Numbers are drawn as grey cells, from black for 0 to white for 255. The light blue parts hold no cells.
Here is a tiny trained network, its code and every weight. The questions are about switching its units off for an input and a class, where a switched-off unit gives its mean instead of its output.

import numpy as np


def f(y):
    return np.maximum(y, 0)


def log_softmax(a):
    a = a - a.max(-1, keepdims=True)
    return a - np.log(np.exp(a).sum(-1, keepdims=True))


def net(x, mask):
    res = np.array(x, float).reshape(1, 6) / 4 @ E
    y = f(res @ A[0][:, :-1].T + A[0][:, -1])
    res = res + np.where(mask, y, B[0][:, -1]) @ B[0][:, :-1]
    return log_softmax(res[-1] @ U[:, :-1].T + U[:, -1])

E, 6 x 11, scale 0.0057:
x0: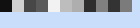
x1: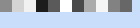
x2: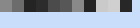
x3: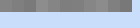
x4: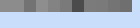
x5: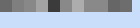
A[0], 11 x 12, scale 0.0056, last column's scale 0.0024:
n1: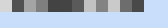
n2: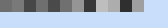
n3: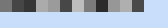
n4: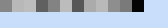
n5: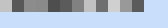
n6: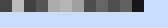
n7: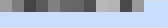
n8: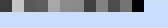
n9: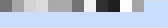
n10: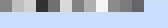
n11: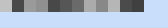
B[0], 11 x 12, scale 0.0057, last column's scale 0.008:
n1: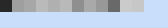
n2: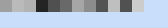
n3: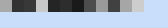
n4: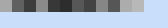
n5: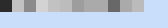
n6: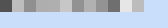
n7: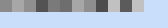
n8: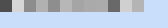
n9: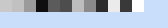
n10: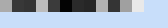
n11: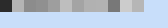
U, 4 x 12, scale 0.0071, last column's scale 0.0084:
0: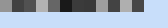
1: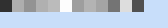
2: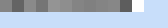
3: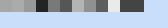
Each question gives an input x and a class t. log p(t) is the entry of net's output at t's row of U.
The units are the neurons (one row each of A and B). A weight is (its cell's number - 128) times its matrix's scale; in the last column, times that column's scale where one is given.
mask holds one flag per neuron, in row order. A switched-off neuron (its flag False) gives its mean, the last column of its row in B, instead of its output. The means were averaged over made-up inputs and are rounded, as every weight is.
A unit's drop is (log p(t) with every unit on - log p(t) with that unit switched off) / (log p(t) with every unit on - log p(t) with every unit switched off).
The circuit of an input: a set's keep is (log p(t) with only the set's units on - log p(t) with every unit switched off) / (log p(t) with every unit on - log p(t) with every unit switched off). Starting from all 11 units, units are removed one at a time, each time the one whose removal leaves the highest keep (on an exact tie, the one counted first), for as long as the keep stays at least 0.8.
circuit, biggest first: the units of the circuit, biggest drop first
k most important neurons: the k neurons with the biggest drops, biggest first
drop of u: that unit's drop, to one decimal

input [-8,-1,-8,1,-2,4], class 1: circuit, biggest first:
[n5]
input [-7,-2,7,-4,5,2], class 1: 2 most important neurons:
[n1 n11]
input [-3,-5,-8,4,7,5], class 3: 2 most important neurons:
[n9 n10]
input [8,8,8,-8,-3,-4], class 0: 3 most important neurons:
[n10 n4 n9]
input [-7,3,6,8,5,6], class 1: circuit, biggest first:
[n1 n11]
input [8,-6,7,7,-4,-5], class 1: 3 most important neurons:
[n6 n8 n9]
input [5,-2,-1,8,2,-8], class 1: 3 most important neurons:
[n10 n6 n8]
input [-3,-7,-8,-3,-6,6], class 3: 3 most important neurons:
[n9 n10 n4]
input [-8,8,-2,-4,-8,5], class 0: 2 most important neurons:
[n10 n4]
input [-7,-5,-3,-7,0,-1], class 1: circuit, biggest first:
[n5 n1]
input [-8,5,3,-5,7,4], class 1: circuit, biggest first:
[n1 n11]
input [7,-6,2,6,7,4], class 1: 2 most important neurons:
[n10 n6]
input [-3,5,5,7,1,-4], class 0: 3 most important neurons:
[n10 n9 n4]
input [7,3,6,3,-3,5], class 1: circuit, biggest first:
[n6]
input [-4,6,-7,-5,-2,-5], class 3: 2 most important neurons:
[n9 n3]
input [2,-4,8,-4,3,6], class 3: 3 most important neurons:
[n2 n10 n7]
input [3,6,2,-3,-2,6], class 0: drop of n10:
0.6
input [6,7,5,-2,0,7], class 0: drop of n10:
1.3
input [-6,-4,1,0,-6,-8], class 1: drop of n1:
0.2
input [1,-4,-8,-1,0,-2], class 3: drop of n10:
0.1
